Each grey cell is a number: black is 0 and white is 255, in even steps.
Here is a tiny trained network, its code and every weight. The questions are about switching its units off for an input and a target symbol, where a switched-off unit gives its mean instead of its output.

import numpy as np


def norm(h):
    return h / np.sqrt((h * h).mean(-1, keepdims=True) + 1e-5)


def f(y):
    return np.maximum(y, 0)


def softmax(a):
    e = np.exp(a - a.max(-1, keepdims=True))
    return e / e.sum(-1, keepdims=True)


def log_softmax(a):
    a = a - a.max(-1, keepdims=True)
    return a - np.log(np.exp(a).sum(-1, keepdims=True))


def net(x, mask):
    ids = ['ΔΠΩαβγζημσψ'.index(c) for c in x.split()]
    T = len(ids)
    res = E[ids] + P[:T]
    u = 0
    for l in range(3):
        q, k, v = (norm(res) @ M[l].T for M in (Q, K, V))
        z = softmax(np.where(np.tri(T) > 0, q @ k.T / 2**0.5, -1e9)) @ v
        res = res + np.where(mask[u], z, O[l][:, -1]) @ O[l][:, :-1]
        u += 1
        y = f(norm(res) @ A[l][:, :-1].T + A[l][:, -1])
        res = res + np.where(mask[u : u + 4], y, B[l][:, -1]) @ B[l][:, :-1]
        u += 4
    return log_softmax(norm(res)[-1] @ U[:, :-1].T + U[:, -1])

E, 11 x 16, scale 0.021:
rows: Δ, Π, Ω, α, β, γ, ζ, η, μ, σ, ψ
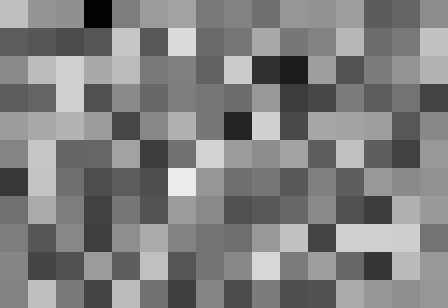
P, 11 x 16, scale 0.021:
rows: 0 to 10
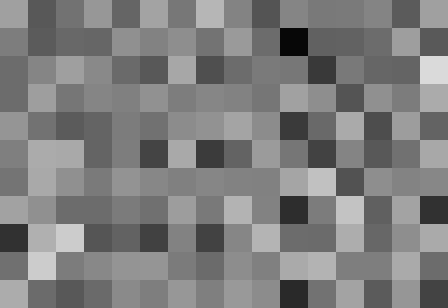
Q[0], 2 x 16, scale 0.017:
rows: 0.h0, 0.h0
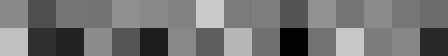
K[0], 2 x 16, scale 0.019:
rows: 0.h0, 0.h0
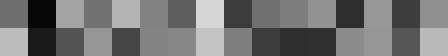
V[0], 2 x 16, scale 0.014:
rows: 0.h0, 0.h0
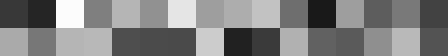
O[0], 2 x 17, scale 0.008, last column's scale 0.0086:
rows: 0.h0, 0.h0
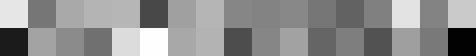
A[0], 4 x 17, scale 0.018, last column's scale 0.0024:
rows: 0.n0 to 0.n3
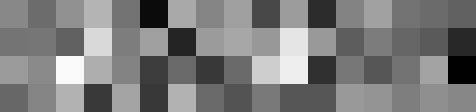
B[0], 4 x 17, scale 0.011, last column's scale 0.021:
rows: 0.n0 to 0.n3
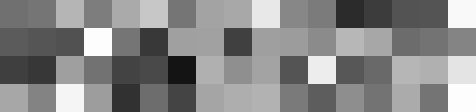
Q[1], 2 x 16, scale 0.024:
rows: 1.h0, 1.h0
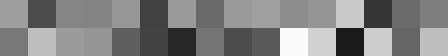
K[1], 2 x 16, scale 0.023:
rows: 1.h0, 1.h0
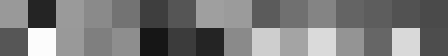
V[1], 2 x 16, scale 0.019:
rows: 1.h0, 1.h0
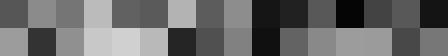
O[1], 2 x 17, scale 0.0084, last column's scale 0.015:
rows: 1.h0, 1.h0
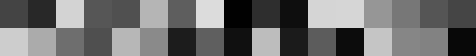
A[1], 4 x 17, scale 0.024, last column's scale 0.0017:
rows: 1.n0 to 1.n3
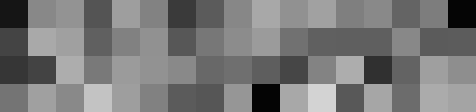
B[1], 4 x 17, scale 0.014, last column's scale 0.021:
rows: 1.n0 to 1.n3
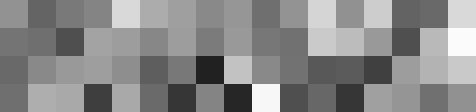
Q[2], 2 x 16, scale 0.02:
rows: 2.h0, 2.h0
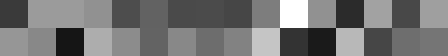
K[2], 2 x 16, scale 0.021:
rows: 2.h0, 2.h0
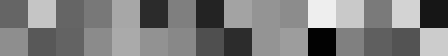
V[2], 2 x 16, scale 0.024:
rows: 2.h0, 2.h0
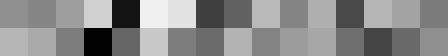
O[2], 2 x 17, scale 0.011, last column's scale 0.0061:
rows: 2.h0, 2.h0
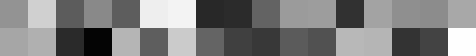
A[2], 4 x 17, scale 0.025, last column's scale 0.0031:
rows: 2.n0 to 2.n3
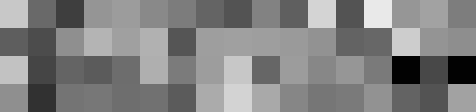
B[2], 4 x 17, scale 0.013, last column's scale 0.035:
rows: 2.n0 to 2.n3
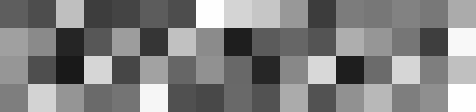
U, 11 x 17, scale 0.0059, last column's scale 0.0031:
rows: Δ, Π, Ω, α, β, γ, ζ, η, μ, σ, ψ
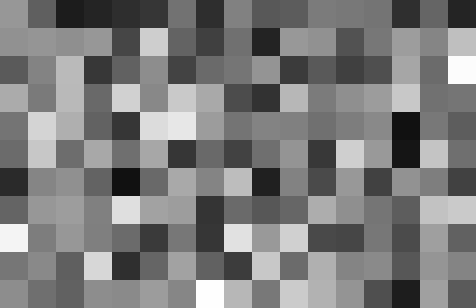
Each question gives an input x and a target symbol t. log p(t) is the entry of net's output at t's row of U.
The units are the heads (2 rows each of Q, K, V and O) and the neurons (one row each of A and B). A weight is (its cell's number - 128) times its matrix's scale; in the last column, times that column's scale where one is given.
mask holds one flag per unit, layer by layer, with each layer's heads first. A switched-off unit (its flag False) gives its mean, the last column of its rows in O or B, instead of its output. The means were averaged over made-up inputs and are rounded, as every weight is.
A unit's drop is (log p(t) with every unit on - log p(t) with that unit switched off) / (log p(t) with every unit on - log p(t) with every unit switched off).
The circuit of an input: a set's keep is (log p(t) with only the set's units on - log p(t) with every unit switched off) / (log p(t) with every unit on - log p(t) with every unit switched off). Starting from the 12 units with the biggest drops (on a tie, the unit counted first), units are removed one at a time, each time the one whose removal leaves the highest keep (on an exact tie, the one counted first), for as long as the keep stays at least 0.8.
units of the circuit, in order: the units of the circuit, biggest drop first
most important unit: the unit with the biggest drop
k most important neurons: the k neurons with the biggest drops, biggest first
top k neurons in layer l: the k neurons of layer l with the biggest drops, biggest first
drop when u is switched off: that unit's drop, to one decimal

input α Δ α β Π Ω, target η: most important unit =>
0.n0
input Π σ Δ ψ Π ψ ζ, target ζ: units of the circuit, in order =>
[0.h0 1.h0 0.n0 1.n1]
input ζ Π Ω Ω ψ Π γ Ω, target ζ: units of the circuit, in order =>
[1.h0 1.n0]
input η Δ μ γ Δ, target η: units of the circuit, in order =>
[0.h0 1.n2 1.n0]
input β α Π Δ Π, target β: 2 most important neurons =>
[0.n2 0.n0]
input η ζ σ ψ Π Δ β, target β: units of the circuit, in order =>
[0.h0 2.h0 2.n0]
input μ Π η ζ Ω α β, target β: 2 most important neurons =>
[0.n0 0.n2]
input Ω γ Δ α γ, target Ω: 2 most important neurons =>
[0.n2 0.n3]
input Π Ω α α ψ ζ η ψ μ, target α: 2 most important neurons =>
[2.n1 0.n0]
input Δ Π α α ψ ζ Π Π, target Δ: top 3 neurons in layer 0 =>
[0.n2 0.n0 0.n3]
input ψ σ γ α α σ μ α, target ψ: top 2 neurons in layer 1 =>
[1.n1 1.n0]
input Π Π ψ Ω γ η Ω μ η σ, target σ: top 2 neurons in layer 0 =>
[0.n1 0.n0]
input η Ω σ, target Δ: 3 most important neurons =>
[2.n1 0.n2 0.n3]
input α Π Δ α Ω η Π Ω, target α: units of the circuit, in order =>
[0.h0]
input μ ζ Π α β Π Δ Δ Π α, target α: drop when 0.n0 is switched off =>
0.1
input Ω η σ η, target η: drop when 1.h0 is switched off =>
0.2
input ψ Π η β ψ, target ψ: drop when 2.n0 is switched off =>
0.4
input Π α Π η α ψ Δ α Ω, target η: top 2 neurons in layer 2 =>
[2.n0 2.n2]
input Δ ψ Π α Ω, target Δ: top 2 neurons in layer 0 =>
[0.n2 0.n0]
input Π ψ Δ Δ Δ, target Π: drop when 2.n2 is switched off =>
0.3
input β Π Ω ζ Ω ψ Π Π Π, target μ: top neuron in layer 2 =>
[2.n2]
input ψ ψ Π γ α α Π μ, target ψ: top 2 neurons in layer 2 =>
[2.n0 2.n3]
